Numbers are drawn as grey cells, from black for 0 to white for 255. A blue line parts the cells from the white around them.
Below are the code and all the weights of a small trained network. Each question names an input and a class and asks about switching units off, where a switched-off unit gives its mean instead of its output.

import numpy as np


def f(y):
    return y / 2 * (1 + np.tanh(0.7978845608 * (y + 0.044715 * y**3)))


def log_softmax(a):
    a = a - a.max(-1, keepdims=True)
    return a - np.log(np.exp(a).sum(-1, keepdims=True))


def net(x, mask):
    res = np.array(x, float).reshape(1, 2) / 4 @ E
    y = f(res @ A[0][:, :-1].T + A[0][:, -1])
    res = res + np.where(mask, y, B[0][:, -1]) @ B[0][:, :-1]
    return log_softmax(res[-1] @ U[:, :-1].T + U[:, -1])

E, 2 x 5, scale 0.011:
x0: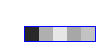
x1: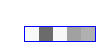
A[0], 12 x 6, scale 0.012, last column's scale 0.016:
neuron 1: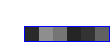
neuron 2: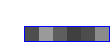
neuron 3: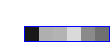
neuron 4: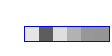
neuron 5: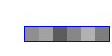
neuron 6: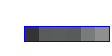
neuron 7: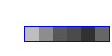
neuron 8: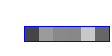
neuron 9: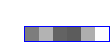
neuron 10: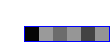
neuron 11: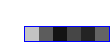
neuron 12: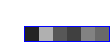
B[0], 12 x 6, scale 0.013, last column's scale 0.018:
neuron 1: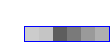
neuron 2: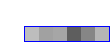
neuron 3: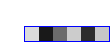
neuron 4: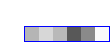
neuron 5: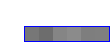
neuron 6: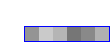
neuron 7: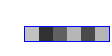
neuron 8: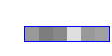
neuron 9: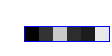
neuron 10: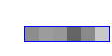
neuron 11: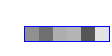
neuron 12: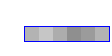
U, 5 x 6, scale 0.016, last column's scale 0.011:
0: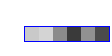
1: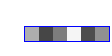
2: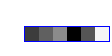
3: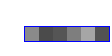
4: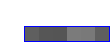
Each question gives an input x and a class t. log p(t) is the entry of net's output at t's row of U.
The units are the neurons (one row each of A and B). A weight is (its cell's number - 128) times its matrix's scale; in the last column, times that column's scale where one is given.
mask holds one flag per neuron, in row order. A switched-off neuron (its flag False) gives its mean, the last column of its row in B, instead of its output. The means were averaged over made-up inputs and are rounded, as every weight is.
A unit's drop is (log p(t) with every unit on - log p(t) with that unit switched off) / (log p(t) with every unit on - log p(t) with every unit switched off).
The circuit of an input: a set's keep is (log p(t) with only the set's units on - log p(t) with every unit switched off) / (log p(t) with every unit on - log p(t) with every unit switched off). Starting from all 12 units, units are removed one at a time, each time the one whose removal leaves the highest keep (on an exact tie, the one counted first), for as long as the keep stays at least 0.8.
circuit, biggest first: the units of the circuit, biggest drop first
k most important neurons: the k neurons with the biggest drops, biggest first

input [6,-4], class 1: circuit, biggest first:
[neuron 3]
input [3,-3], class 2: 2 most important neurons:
[neuron 4; neuron 9]
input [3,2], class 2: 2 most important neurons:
[neuron 11; neuron 7]
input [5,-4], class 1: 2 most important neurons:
[neuron 3; neuron 4]
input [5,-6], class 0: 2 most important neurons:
[neuron 10; neuron 12]
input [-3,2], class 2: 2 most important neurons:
[neuron 3; neuron 8]
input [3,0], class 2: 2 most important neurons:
[neuron 11; neuron 7]
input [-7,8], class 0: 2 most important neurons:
[neuron 4; neuron 3]
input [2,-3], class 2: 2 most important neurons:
[neuron 4; neuron 9]
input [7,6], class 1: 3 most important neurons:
[neuron 3; neuron 8; neuron 10]
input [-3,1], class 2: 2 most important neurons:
[neuron 3; neuron 8]
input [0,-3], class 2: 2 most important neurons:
[neuron 4; neuron 9]
